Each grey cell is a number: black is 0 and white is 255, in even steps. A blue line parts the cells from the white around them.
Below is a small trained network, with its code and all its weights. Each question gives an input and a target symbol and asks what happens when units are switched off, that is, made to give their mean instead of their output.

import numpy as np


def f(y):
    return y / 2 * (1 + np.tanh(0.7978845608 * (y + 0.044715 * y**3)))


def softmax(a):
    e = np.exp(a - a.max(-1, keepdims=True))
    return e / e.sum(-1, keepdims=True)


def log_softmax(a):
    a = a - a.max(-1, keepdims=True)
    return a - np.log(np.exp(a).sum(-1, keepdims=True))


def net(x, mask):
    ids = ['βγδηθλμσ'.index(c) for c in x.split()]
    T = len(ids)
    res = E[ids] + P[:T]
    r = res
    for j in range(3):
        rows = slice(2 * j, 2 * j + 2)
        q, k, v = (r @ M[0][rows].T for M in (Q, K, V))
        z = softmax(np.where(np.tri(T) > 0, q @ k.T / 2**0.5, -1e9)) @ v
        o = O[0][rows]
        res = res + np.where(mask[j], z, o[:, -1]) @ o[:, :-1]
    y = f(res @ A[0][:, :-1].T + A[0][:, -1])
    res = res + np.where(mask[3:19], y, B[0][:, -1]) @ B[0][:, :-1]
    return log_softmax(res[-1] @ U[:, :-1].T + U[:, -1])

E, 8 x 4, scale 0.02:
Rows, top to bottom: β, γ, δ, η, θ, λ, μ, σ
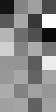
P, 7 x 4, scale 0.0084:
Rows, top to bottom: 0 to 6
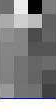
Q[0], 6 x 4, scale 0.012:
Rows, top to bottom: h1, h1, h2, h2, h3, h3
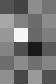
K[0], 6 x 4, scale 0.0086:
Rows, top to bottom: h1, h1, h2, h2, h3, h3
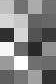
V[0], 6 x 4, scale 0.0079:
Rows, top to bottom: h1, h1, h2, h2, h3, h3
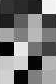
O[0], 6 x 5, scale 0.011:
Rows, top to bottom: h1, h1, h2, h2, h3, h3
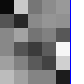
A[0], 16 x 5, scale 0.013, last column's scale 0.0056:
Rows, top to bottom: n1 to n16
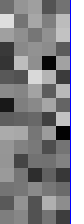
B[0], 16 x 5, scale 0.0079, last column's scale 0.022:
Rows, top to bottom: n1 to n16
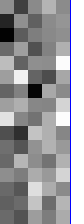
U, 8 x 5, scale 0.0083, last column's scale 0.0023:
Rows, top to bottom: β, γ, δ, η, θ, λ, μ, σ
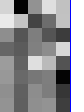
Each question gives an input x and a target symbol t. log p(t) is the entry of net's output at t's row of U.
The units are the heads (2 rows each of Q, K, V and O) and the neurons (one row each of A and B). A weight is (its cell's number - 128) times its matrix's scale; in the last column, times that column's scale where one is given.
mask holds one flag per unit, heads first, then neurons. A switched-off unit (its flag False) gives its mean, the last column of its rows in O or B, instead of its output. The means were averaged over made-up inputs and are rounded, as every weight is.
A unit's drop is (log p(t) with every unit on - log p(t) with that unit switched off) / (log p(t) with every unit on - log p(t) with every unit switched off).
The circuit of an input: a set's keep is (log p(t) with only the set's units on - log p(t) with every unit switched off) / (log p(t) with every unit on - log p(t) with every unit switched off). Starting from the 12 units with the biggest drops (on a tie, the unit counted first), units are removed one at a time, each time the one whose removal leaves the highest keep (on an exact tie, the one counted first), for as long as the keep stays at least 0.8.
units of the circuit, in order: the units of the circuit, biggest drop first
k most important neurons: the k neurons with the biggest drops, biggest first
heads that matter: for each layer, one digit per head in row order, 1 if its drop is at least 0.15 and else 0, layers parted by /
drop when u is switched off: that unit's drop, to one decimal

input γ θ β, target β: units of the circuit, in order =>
n5; n6
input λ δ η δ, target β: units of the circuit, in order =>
n11
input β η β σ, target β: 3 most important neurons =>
n6; n13; n8
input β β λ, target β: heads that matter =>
010
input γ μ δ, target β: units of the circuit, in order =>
n11; n6
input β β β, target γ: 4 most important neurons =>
n6; n9; n8; n12
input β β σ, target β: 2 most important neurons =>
n6; n13
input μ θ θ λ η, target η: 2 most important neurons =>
n9; n2
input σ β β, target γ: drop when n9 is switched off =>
0.3
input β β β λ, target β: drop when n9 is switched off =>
0.1
